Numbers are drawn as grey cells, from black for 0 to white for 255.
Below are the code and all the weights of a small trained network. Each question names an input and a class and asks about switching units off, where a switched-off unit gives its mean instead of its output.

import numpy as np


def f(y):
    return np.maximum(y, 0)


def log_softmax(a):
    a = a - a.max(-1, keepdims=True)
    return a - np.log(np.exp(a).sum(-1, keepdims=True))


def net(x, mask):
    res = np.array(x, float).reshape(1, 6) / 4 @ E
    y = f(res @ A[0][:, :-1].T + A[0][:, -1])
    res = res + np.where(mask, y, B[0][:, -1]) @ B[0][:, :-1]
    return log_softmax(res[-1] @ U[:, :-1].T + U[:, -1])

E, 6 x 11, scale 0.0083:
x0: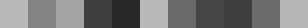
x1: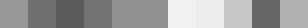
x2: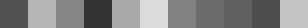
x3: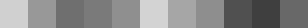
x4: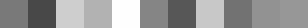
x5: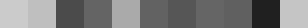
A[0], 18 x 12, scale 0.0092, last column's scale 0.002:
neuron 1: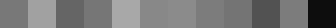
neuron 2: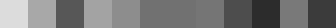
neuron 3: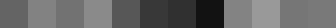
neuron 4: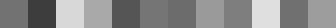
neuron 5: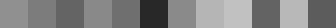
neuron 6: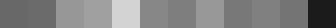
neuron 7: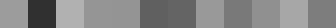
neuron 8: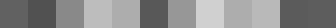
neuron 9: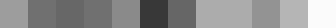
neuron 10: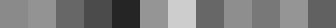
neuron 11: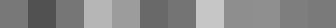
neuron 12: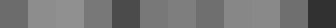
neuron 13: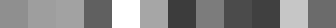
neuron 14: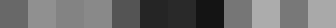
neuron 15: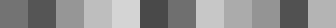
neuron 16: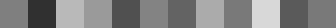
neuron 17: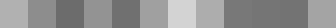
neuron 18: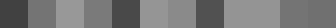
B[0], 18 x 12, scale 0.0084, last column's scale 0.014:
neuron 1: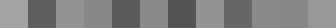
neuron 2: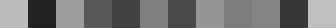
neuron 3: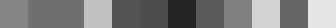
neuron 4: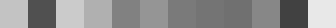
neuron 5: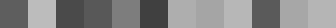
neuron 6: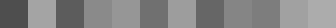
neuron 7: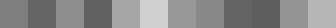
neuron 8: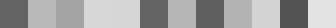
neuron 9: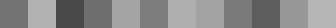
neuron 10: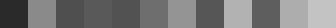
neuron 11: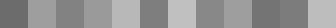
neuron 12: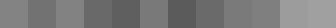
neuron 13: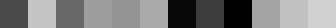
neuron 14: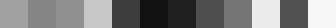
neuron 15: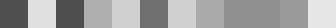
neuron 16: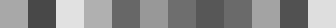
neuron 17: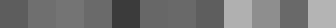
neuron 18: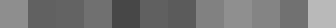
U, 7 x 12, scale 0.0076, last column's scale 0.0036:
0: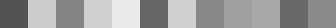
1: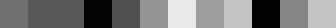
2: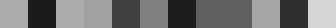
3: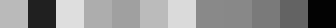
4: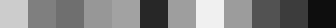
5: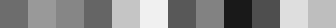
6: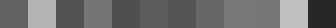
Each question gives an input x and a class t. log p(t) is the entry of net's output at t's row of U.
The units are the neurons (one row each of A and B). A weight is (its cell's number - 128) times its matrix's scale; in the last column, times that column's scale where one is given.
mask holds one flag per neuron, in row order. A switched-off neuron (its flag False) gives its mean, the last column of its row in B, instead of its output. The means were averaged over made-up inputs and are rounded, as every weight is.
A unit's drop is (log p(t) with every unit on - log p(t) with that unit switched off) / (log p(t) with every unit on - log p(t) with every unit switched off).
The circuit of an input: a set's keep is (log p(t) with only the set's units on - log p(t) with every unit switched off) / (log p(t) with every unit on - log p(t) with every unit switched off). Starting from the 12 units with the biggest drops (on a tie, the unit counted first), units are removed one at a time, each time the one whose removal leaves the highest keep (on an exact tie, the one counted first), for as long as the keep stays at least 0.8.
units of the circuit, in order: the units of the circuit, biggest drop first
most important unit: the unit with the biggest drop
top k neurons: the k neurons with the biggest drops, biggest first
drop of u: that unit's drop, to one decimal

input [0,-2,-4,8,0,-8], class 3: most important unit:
neuron 14
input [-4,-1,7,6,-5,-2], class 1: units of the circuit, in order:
[neuron 14; neuron 3; neuron 8]
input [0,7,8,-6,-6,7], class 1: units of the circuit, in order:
[neuron 14; neuron 3]
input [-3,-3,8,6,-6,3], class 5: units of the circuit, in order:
[neuron 14; neuron 13]
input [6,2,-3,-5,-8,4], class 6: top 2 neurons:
[neuron 10; neuron 4]
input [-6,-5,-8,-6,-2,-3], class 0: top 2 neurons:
[neuron 15; neuron 8]
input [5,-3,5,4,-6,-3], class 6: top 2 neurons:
[neuron 10; neuron 4]
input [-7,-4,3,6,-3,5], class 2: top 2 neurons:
[neuron 2; neuron 15]
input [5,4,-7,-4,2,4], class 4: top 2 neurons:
[neuron 13; neuron 8]
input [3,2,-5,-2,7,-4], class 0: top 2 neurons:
[neuron 15; neuron 8]
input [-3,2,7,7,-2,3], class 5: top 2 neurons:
[neuron 13; neuron 14]
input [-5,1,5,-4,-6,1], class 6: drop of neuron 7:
0.1
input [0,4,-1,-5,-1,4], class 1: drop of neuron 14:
0.2
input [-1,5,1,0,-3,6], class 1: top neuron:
[neuron 14]
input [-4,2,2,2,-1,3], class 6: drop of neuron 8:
0.3
